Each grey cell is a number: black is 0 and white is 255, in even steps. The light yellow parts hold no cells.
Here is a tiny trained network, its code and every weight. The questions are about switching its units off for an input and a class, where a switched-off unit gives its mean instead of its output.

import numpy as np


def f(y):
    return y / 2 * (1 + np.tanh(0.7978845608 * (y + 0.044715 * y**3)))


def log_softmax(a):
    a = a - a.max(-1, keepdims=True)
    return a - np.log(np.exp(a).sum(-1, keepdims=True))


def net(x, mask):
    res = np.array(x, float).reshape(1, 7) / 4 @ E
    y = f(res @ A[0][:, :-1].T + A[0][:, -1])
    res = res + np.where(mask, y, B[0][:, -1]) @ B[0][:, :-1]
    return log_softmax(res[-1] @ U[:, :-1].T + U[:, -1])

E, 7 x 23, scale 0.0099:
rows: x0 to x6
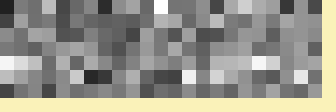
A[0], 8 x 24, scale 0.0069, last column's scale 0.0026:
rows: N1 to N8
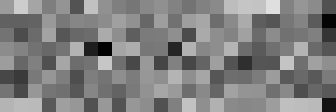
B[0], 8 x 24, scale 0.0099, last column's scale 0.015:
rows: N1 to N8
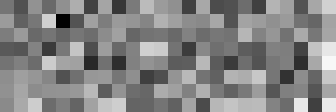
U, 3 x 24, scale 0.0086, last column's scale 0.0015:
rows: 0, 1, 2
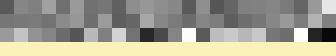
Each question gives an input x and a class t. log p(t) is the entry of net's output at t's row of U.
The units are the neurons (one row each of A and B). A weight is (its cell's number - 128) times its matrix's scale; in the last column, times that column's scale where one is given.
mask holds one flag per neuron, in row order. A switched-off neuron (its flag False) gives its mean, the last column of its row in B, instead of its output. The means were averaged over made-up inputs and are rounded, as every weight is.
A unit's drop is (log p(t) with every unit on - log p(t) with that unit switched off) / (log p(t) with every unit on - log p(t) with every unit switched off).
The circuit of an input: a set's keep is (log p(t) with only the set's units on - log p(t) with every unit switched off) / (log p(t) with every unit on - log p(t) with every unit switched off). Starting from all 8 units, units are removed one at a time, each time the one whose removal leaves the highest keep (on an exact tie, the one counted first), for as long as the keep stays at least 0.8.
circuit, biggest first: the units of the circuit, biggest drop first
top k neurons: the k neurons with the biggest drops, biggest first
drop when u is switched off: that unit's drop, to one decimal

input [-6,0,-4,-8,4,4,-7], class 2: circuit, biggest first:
[N8]
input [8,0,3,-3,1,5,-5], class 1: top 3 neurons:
[N4; N5; N6]
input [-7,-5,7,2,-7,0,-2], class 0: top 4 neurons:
[N5; N8; N4; N1]
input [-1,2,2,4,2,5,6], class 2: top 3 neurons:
[N8; N5; N1]
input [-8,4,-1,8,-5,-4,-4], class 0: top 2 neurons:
[N5; N8]
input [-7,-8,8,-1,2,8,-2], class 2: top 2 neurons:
[N8; N1]
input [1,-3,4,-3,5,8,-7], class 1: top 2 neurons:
[N4; N1]
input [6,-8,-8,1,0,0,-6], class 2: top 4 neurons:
[N5; N4; N1; N6]
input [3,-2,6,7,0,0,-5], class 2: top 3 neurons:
[N5; N4; N1]
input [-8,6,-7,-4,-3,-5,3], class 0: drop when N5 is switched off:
0.7
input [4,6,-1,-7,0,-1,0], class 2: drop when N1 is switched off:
0.2
